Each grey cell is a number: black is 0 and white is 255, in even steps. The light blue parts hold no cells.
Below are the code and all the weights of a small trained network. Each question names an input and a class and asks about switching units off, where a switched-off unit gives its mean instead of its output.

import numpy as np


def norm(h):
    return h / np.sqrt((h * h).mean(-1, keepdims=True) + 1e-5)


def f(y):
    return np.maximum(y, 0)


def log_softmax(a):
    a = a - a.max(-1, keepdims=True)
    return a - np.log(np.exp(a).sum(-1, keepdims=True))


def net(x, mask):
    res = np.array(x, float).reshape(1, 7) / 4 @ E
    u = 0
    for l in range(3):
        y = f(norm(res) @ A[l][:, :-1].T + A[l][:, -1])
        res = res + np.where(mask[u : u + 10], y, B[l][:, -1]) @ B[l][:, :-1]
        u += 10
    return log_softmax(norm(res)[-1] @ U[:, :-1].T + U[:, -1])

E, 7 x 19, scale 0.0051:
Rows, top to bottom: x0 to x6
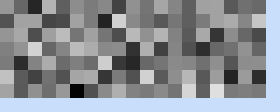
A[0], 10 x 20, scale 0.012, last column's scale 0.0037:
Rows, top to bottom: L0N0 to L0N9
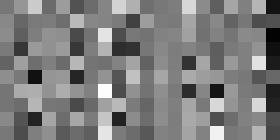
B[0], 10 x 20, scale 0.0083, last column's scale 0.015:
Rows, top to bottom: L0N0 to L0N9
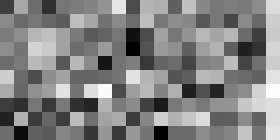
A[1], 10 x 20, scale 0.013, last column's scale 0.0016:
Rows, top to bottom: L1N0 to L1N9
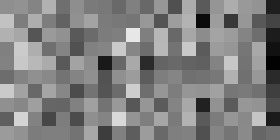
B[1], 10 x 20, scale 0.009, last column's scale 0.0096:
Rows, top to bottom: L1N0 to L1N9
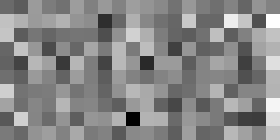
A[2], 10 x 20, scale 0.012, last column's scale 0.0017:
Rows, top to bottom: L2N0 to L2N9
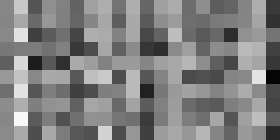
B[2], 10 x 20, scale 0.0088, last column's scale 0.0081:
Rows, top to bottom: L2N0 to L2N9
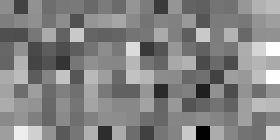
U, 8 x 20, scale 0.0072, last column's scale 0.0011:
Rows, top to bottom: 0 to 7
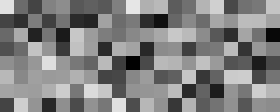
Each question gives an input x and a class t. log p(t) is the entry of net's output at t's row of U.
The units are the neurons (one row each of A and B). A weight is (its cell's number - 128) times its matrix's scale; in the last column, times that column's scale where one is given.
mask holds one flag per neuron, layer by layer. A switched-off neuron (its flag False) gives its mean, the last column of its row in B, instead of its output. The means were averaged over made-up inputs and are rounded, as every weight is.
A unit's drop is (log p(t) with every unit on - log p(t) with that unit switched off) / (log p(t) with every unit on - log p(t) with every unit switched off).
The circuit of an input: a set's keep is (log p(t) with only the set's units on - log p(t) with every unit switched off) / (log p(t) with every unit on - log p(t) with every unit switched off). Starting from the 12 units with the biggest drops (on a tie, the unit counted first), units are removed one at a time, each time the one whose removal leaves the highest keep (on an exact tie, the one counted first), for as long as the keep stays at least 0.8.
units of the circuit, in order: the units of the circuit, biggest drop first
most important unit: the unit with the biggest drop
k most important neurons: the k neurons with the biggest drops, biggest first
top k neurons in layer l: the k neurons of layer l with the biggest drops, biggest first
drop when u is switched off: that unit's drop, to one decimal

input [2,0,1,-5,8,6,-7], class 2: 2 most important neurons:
L0N8, L2N4
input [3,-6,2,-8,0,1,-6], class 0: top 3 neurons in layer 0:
L0N5, L0N0, L0N1
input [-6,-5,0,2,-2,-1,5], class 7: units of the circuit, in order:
L0N0
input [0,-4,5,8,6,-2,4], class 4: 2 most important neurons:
L0N3, L0N2
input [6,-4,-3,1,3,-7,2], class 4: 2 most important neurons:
L0N3, L0N2
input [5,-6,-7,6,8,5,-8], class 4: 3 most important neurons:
L0N3, L0N8, L0N0
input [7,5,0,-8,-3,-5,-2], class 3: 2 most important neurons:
L0N4, L1N4
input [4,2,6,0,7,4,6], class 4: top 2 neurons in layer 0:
L0N3, L0N8
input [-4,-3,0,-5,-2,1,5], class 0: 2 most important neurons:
L0N5, L1N2
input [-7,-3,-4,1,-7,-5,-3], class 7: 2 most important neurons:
L0N0, L1N8
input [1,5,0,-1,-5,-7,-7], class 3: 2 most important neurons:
L0N4, L1N4
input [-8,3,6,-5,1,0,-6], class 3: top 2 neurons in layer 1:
L1N4, L1N5
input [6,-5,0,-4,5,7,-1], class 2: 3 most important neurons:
L0N8, L2N4, L0N1
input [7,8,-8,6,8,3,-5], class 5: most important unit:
L0N7
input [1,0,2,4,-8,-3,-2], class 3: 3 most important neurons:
L0N4, L1N4, L1N5
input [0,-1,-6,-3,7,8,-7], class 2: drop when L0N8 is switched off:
1.1
